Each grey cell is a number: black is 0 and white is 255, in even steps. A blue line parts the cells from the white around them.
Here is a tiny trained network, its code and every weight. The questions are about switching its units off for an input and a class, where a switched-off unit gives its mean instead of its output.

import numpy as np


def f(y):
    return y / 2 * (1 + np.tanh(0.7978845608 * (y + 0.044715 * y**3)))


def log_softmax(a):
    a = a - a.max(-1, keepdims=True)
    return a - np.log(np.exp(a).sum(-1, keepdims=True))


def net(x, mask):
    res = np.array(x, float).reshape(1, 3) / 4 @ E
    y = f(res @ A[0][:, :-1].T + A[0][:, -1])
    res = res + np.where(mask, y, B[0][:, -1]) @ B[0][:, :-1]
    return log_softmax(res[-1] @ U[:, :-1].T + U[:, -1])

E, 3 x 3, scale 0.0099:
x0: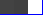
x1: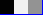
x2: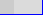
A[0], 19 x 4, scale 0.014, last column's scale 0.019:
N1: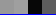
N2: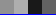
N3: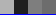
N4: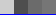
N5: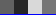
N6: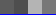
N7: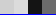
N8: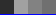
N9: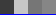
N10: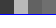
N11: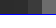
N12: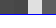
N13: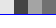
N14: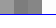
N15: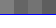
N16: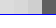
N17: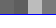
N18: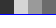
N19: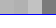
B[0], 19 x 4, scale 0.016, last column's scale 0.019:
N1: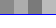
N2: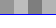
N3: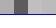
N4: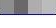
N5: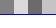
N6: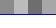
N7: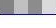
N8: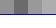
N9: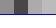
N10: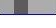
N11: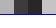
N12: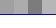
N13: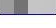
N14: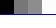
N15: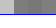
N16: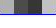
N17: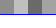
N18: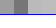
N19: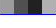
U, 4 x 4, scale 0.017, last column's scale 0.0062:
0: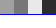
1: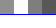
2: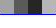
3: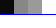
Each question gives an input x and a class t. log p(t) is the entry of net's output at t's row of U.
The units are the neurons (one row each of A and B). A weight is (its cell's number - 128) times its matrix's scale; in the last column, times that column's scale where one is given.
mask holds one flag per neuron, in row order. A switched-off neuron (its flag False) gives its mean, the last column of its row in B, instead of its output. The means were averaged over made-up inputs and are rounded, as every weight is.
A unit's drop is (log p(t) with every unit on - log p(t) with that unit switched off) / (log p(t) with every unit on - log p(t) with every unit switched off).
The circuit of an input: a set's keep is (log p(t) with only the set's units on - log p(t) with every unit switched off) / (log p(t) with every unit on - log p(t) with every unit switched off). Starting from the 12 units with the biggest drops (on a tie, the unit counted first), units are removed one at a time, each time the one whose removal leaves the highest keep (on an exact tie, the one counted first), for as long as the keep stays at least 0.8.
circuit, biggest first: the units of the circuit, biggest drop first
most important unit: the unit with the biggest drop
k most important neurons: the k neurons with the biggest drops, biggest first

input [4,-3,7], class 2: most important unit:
N16
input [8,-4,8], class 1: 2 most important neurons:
[N5 N11]
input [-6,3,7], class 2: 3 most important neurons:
[N16 N19 N5]
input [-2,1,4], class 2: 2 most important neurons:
[N16 N19]
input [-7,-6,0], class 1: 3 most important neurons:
[N7 N1 N2]
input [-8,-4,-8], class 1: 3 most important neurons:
[N7 N2 N1]
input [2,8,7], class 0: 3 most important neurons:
[N18 N11 N9]
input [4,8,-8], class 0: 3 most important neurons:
[N18 N10 N9]
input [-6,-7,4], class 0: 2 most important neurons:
[N13 N4]
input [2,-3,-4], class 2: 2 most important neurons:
[N11 N18]
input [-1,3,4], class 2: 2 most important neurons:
[N16 N19]
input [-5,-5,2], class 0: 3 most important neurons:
[N5 N4 N13]
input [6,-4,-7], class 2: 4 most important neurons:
[N11 N7 N2 N1]
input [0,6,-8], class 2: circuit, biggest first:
[N11]
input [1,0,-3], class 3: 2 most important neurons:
[N16 N19]
